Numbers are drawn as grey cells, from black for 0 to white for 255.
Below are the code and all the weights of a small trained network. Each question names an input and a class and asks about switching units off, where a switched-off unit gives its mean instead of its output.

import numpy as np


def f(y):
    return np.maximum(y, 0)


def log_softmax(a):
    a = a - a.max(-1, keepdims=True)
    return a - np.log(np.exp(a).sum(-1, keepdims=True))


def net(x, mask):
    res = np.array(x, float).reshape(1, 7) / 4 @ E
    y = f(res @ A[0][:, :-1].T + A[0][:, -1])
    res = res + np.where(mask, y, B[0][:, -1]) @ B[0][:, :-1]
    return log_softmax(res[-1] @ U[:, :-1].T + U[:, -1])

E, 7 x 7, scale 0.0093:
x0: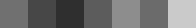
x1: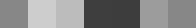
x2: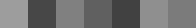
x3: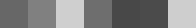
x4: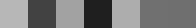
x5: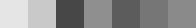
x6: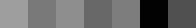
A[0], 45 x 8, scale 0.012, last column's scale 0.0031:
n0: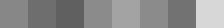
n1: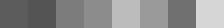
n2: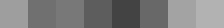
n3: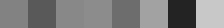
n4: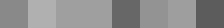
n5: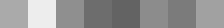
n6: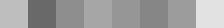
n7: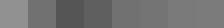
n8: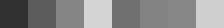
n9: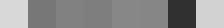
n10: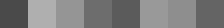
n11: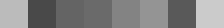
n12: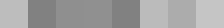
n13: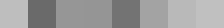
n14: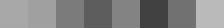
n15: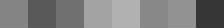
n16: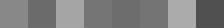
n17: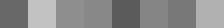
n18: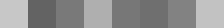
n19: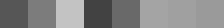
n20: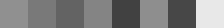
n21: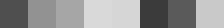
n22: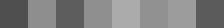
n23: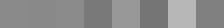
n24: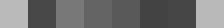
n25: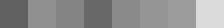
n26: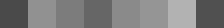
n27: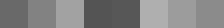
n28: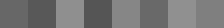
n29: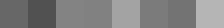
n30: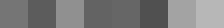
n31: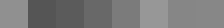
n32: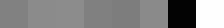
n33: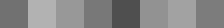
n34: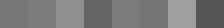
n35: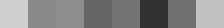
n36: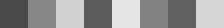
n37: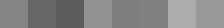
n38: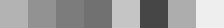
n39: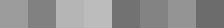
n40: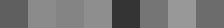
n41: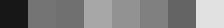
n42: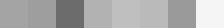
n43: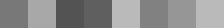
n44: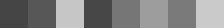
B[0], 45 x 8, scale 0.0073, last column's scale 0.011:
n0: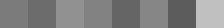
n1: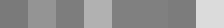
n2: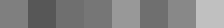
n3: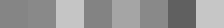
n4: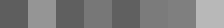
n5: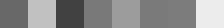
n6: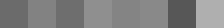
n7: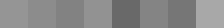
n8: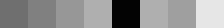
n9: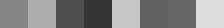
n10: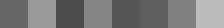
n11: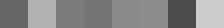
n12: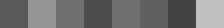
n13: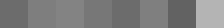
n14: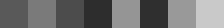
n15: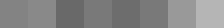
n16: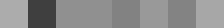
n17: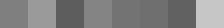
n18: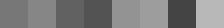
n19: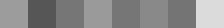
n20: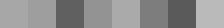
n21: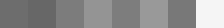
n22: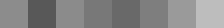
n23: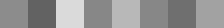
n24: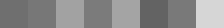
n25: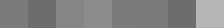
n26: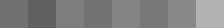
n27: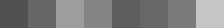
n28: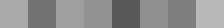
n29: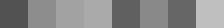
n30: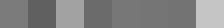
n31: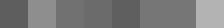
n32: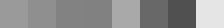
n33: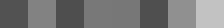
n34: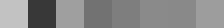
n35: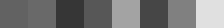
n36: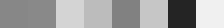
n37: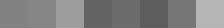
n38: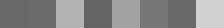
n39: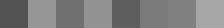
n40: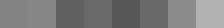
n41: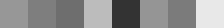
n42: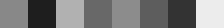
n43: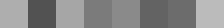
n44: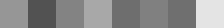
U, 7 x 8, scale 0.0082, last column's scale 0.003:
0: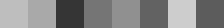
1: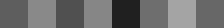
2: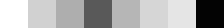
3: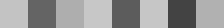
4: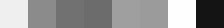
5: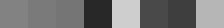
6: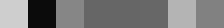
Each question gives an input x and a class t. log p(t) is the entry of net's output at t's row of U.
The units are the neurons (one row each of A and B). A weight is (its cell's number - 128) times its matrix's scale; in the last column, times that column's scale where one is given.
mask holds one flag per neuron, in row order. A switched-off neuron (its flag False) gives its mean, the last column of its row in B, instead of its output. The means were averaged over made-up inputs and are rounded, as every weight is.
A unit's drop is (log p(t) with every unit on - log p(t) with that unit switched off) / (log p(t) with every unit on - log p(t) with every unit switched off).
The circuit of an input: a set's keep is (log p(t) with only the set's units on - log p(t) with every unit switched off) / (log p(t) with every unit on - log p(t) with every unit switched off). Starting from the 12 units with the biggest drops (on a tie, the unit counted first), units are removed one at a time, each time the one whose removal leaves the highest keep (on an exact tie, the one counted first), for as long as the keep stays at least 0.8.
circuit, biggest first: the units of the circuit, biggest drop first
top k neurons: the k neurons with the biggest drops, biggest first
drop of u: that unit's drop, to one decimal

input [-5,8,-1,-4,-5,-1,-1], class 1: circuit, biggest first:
[n10 n33]
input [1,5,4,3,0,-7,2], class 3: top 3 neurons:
[n36 n14 n35]
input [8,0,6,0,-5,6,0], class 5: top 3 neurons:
[n8 n41 n18]
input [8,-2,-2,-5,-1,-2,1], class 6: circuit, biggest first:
[n22 n5 n32]
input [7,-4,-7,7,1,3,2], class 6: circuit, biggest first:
[n9 n5 n11]
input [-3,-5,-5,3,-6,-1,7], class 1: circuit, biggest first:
[n42 n8]
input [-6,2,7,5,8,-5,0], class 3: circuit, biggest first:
[n36]
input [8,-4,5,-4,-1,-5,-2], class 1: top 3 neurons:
[n36 n31 n15]
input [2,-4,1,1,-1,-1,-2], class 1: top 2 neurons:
[n36 n3]
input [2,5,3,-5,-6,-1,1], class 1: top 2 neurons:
[n36 n9]
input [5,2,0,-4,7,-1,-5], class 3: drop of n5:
0.2
